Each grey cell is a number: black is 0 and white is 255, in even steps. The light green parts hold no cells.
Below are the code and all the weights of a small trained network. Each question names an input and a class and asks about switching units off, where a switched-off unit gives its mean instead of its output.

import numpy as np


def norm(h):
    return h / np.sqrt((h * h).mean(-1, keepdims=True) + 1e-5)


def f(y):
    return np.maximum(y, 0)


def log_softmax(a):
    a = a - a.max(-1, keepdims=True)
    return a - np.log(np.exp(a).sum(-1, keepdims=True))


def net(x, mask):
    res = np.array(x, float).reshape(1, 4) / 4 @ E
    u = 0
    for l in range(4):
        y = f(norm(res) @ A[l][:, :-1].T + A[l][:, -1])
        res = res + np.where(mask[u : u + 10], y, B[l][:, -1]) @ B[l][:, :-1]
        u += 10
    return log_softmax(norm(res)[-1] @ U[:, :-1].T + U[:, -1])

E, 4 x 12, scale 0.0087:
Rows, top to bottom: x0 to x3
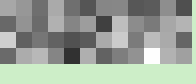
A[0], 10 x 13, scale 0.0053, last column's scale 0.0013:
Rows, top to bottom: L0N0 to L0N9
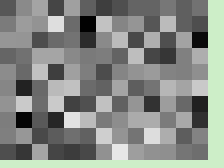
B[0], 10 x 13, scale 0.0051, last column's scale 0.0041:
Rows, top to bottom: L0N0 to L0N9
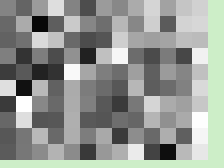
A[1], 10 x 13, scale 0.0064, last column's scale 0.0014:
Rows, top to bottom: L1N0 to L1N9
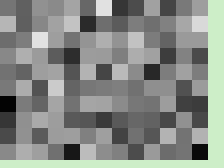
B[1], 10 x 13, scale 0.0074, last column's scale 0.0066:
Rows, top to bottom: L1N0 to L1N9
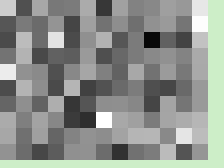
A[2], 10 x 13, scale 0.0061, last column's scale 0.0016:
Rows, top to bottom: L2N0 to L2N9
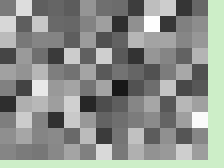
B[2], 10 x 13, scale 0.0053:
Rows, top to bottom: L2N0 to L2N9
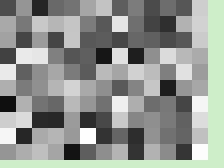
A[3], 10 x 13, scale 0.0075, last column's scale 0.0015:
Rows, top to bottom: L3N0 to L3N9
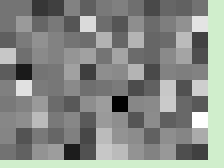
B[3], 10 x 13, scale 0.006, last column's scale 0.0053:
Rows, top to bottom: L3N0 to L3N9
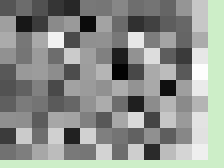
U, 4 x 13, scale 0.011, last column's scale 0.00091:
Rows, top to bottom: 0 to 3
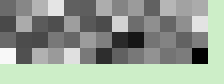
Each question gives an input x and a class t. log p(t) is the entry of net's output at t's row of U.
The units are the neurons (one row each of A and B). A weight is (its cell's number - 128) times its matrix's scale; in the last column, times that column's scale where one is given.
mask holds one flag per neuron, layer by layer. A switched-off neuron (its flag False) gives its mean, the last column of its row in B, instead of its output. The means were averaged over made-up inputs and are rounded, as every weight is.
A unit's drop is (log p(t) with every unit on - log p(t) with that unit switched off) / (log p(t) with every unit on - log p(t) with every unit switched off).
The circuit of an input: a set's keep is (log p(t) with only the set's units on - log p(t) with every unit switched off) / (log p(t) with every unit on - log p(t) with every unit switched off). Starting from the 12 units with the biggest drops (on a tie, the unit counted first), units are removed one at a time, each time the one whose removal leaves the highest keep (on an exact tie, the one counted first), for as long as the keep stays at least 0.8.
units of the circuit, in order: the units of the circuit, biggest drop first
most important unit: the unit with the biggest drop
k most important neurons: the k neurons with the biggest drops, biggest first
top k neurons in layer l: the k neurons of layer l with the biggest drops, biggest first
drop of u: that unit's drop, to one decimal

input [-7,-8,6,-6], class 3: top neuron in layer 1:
L1N0
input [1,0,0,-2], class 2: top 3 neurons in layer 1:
L1N1; L1N7; L1N5
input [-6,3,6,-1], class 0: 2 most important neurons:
L0N9; L0N1
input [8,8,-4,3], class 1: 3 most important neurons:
L1N5; L0N6; L1N0
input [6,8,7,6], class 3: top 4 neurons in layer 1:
L1N7; L1N4; L1N1; L1N5
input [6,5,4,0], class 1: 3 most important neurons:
L0N1; L0N6; L1N0
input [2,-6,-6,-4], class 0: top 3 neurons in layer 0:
L0N5; L0N3; L0N8
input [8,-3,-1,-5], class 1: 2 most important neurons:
L0N6; L0N1
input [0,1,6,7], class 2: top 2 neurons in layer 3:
L3N6; L3N1
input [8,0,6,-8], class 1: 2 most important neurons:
L0N1; L0N6
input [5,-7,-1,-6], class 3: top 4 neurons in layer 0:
L0N9; L0N6; L0N7; L0N4
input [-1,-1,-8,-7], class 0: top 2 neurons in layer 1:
L1N8; L1N7
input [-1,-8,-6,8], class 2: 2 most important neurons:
L1N3; L1N2
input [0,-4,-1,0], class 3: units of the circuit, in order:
L1N0
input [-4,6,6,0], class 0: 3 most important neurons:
L0N9; L1N0; L3N9
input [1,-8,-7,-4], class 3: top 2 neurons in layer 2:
L2N5; L2N1
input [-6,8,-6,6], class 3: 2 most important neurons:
L1N4; L2N8
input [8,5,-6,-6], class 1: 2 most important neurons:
L0N6; L0N1
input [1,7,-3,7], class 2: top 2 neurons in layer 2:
L2N0; L2N1
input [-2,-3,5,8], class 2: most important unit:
L1N3
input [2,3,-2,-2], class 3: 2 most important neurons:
L0N7; L0N5
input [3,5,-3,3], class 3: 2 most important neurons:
L1N4; L0N9
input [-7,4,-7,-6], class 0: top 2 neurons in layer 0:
L0N1; L0N0
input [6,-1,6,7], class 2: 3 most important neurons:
L2N0; L1N9; L1N3
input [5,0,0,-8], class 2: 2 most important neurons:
L0N5; L0N7
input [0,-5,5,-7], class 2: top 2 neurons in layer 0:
L0N0; L0N3
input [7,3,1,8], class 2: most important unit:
L1N9
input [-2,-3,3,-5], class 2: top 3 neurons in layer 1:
L1N7; L1N0; L1N8
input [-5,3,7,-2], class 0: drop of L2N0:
0.0
